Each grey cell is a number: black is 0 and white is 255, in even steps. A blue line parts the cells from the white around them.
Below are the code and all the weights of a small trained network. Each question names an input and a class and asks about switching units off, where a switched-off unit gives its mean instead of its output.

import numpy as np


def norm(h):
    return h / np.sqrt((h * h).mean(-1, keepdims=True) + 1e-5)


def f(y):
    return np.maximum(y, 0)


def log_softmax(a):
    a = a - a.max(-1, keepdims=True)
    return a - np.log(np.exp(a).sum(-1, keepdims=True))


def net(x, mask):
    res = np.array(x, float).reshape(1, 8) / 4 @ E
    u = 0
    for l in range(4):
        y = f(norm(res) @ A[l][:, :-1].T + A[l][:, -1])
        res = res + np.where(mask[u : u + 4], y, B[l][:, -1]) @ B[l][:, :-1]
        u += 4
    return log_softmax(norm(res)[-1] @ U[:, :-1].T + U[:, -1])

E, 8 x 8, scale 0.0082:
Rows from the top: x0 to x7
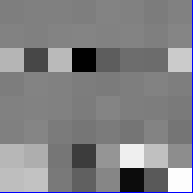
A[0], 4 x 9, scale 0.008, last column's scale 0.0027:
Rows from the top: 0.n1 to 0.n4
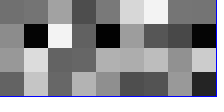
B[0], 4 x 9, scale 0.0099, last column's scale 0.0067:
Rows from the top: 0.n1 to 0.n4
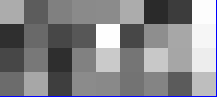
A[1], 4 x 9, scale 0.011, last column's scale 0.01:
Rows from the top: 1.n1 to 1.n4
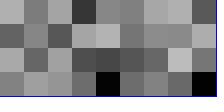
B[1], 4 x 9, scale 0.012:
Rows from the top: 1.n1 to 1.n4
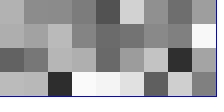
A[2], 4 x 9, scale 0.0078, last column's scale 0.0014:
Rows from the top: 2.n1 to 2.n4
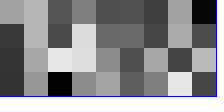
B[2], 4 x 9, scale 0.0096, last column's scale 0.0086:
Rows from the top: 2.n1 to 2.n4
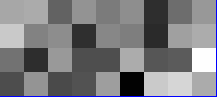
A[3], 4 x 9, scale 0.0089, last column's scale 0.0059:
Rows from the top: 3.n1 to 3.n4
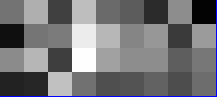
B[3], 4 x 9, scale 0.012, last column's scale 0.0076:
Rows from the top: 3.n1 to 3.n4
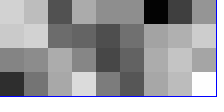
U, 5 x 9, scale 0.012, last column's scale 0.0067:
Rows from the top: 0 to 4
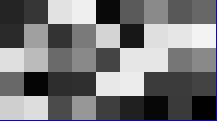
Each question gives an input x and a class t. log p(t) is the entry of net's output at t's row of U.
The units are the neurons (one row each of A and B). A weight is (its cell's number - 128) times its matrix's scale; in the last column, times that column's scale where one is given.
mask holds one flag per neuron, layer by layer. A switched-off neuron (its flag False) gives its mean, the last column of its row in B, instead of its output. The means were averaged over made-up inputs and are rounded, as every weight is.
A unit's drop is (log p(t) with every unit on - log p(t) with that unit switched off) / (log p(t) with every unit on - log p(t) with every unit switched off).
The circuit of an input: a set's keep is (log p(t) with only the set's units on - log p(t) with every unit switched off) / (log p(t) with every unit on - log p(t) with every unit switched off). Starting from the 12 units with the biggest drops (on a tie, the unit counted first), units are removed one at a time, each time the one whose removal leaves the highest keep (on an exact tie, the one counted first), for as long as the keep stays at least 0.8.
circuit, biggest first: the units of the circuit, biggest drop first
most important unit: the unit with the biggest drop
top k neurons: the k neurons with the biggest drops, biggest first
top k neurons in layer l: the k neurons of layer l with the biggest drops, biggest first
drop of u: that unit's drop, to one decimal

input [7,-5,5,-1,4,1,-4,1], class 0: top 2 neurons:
0.n3, 1.n3
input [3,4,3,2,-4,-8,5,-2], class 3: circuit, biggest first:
0.n1
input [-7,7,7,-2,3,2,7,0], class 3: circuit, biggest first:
0.n1, 1.n2
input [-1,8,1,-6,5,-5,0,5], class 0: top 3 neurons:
0.n2, 1.n3, 0.n3
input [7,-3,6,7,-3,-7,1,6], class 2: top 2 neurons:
1.n1, 3.n4
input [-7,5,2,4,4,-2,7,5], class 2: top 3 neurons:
1.n1, 0.n2, 3.n4
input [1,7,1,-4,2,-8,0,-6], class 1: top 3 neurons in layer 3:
3.n2, 3.n4, 3.n1
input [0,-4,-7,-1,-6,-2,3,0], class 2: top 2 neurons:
0.n2, 1.n2
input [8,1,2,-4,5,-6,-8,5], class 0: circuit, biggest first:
1.n3, 0.n2
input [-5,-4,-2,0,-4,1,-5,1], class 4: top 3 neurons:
1.n3, 0.n4, 2.n1
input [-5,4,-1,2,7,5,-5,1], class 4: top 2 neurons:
1.n3, 2.n1
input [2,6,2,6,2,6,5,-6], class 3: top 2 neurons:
0.n1, 1.n3
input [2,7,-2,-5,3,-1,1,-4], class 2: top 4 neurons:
3.n2, 0.n1, 1.n3, 2.n3
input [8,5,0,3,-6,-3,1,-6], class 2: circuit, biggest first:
3.n2
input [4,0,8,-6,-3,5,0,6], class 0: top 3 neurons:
1.n3, 0.n3, 3.n2
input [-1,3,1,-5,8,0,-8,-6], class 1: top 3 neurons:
0.n2, 1.n3, 0.n1
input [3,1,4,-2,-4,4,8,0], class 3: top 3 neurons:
0.n1, 3.n2, 1.n2
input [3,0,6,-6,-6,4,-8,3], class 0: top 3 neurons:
1.n3, 0.n3, 2.n3
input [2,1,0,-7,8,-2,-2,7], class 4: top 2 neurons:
0.n4, 2.n1
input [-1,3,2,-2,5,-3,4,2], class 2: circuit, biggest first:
0.n2
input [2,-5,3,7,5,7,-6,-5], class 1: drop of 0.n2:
0.6
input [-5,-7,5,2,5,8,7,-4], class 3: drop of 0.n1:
0.1
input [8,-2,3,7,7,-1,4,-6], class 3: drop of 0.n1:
0.5
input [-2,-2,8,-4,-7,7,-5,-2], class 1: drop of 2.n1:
0.0
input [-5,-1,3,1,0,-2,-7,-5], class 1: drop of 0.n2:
0.6
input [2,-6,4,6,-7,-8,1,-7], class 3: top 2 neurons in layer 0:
0.n1, 0.n3
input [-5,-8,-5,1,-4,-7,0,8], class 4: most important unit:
0.n2
